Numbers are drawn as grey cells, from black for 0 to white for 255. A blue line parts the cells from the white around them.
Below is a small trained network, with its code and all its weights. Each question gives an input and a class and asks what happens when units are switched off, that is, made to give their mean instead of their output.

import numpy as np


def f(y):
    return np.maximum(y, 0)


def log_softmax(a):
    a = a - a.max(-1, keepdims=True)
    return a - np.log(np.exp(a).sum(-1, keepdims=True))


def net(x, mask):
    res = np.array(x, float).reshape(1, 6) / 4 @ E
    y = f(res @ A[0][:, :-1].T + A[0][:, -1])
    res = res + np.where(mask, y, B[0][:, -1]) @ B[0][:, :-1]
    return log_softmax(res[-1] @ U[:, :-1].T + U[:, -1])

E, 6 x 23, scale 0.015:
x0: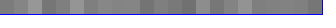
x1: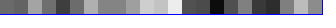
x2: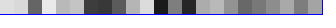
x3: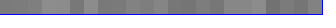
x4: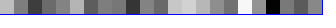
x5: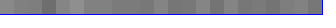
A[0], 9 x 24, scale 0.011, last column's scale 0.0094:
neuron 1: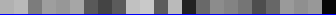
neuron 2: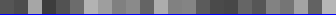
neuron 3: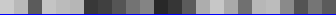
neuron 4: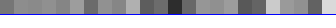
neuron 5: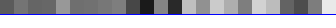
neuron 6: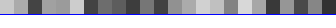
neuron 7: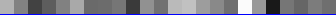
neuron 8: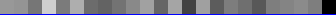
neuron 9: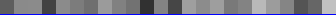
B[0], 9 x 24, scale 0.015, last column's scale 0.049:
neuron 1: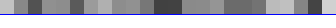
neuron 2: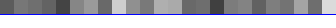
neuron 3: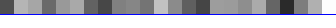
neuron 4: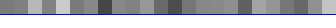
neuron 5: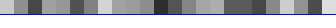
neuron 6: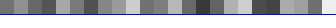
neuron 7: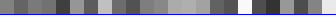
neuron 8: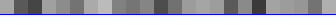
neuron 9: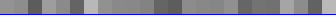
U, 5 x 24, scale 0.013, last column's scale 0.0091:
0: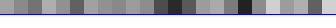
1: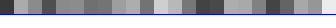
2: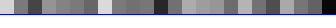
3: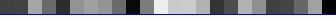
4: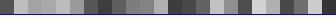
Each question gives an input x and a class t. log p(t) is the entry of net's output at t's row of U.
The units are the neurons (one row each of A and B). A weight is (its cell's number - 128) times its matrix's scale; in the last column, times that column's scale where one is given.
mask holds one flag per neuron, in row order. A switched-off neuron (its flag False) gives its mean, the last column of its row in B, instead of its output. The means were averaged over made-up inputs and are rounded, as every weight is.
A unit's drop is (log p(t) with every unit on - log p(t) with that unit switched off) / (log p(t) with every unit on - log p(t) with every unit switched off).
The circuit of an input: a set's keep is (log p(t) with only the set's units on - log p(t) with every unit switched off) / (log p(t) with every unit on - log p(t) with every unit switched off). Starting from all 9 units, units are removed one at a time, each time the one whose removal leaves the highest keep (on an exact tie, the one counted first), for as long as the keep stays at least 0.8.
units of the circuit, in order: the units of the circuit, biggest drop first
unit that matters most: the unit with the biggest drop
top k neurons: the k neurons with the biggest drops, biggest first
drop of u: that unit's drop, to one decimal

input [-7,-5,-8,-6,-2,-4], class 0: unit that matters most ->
neuron 7
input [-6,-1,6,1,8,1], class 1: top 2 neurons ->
(neuron 3; neuron 6)
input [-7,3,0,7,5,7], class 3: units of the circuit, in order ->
(neuron 5; neuron 7)
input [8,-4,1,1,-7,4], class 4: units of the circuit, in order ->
(neuron 3; neuron 4)
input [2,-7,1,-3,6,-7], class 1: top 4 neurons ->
(neuron 3; neuron 6; neuron 1; neuron 8)
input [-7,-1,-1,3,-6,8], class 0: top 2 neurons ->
(neuron 3; neuron 7)
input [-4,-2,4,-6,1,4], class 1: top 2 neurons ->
(neuron 3; neuron 6)
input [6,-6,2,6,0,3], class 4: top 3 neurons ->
(neuron 3; neuron 7; neuron 2)
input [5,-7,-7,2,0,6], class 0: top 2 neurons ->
(neuron 7; neuron 6)
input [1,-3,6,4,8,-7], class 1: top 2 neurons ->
(neuron 3; neuron 6)
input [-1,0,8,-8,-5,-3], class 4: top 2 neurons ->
(neuron 3; neuron 5)
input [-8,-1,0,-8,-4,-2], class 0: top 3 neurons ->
(neuron 3; neuron 7; neuron 6)
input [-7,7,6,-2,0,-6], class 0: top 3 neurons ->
(neuron 7; neuron 6; neuron 1)
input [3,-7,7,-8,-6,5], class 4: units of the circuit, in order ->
(neuron 3)
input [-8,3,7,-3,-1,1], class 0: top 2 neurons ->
(neuron 7; neuron 1)
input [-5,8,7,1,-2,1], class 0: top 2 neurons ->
(neuron 7; neuron 6)
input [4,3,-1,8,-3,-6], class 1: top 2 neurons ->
(neuron 7; neuron 5)
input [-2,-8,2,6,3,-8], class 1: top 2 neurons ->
(neuron 3; neuron 6)
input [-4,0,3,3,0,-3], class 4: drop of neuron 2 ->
0.2
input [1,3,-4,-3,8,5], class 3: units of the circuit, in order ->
(neuron 7)
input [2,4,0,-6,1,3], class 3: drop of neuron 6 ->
0.5
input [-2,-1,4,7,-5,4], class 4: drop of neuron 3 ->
0.1
